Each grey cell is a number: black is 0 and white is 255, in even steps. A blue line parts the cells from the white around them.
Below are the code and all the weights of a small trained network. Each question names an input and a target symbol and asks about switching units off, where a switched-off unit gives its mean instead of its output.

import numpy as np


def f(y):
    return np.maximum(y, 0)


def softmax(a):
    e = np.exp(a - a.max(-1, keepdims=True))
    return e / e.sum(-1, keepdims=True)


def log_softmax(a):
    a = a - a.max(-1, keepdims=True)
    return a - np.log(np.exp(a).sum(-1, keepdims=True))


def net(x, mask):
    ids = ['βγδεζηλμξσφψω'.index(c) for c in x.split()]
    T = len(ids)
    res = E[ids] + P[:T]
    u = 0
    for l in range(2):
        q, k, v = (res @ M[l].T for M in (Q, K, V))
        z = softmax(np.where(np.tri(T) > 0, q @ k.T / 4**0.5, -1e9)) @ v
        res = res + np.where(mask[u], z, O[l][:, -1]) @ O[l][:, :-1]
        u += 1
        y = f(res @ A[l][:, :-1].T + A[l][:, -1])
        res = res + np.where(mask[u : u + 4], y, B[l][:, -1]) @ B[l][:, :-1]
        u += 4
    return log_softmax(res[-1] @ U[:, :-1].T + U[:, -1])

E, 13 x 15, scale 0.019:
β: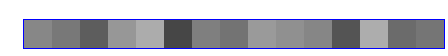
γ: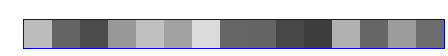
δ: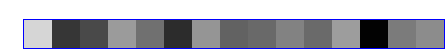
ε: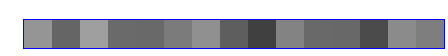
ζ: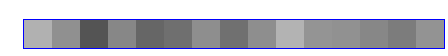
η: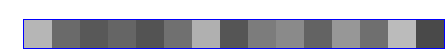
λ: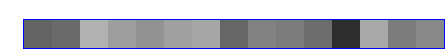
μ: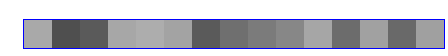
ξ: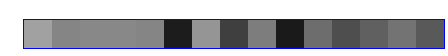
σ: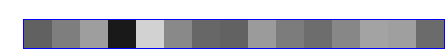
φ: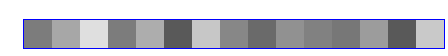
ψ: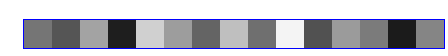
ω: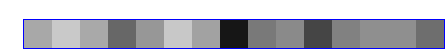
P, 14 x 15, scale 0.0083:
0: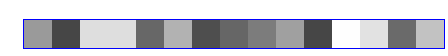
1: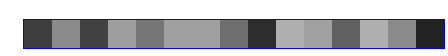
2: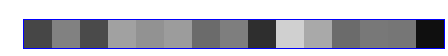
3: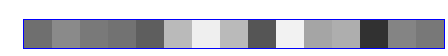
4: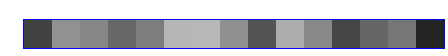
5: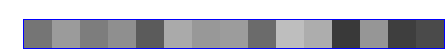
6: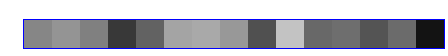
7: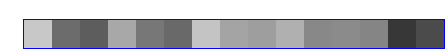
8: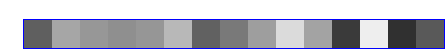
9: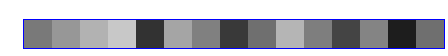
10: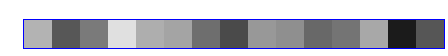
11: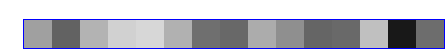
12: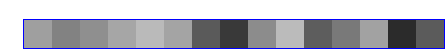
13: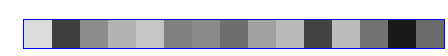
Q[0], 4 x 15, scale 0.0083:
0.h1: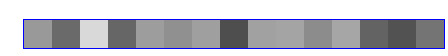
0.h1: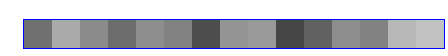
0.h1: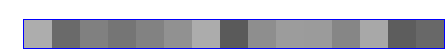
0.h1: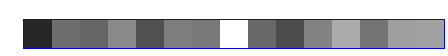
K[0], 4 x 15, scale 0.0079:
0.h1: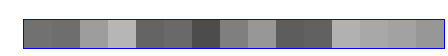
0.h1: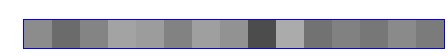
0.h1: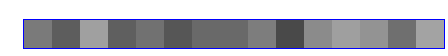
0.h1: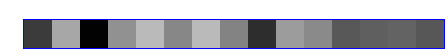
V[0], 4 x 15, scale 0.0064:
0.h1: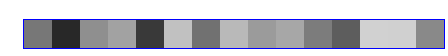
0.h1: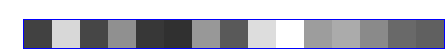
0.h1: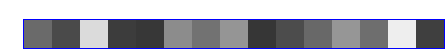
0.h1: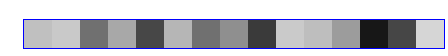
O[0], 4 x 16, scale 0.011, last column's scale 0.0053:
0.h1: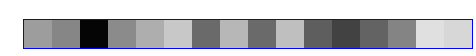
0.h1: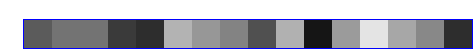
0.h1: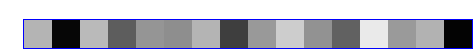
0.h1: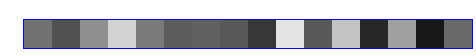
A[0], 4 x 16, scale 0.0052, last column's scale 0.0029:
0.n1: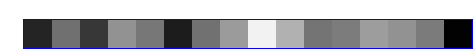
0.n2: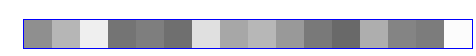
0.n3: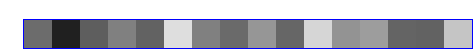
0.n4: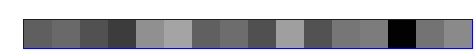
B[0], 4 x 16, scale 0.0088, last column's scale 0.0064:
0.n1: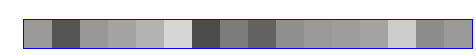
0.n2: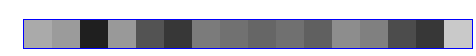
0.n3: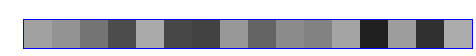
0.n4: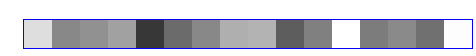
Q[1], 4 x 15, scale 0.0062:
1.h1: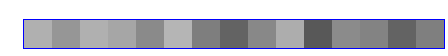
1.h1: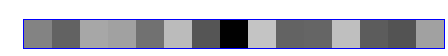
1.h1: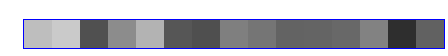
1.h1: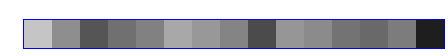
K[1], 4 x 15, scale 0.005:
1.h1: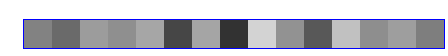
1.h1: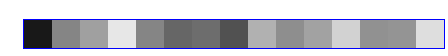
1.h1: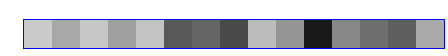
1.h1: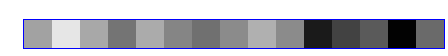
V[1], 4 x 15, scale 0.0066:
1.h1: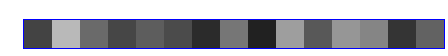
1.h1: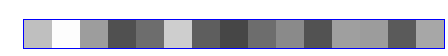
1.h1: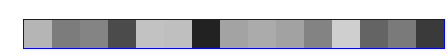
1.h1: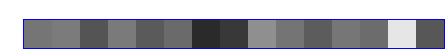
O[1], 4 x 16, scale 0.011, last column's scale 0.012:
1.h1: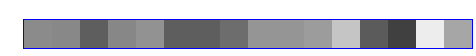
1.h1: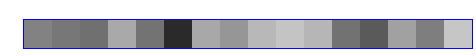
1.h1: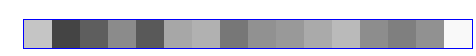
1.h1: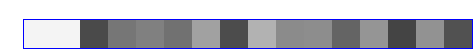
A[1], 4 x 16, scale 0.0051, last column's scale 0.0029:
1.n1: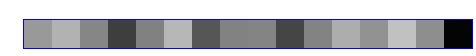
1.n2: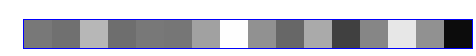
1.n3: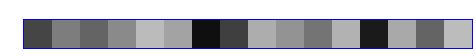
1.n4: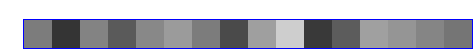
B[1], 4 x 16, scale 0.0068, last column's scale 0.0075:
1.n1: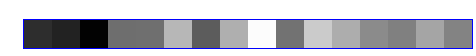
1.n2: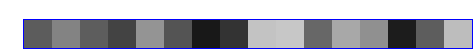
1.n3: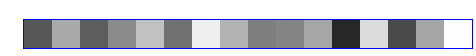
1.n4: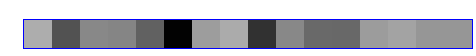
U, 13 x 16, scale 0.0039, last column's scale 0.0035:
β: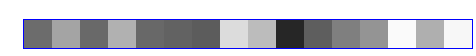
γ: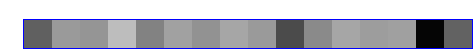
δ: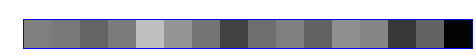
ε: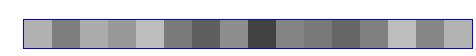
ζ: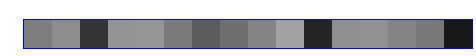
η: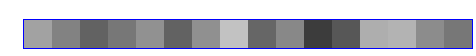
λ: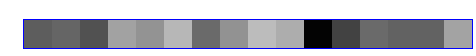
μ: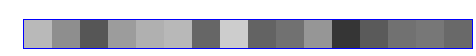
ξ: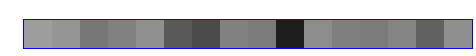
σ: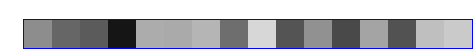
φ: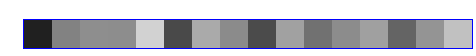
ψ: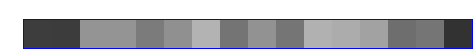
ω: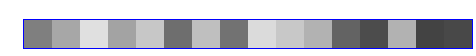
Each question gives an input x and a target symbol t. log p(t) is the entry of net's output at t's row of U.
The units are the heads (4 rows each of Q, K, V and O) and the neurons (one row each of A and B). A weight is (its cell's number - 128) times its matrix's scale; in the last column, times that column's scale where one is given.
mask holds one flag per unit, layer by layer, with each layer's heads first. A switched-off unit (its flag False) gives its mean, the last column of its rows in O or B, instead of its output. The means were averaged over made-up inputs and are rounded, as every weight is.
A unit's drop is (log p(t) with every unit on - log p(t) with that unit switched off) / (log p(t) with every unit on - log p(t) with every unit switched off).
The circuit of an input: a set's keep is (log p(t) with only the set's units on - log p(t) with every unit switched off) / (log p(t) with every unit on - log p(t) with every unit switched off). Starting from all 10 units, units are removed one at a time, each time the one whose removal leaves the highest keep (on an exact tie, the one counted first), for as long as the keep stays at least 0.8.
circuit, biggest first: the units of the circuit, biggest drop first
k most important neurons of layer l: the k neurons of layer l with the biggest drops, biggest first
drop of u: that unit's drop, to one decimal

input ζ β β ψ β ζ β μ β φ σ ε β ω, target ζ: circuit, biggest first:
[0.h1]
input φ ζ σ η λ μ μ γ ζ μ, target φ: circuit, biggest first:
[1.h1; 1.n3; 0.h1; 0.n4]
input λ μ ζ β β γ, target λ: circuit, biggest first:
[1.h1; 0.h1; 1.n2]
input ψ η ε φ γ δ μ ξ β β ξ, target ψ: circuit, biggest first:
[1.h1; 0.n4; 0.h1]
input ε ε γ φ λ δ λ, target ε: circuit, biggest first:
[0.h1; 1.h1; 1.n4]
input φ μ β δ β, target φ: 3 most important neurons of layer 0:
[0.n4; 0.n2; 0.n1]
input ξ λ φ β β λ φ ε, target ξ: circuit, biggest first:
[0.h1; 0.n2; 1.h1]
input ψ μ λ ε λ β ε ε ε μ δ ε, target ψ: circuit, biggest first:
[1.h1; 0.n4]
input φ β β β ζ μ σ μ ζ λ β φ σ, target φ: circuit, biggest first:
[1.h1; 1.n3]
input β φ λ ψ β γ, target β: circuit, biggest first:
[0.h1; 1.h1]
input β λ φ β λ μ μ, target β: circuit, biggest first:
[0.h1; 0.n4; 1.h1]
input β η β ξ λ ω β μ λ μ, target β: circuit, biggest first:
[0.h1; 1.h1; 0.n4]
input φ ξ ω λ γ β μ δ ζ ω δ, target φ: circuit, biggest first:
[1.h1; 1.n3; 0.h1; 0.n4]
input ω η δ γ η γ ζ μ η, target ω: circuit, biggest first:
[1.h1]
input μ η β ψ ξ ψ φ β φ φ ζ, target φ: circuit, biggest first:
[1.h1; 1.n3]
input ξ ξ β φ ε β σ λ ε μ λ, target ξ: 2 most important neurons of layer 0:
[0.n2; 0.n3]
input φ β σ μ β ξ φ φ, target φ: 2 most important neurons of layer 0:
[0.n4; 0.n2]
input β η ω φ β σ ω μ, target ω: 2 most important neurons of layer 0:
[0.n3; 0.n4]
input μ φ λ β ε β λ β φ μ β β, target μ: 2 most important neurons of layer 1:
[1.n3; 1.n2]
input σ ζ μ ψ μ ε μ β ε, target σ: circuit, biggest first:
[0.h1]
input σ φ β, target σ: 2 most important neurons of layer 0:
[0.n3; 0.n2]
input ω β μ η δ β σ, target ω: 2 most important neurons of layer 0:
[0.n2; 0.n1]
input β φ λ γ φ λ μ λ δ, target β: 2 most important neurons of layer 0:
[0.n4; 0.n3]
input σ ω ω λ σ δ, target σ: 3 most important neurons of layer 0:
[0.n2; 0.n3; 0.n4]
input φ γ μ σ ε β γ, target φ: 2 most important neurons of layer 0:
[0.n4; 0.n2]
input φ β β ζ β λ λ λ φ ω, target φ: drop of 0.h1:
0.2
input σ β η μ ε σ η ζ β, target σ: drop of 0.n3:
0.2
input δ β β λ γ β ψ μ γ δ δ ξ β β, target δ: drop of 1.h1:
1.1
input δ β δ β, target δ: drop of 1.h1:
1.1
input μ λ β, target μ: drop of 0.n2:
0.0
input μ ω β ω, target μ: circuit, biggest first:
[0.h1]
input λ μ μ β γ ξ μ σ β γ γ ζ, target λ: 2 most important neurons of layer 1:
[1.n2; 1.n3]
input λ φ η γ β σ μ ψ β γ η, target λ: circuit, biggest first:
[1.h1; 1.n2; 0.h1]
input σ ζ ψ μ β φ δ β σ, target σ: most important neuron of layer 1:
[1.n2]
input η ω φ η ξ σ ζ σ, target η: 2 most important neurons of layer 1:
[1.n4; 1.n2]
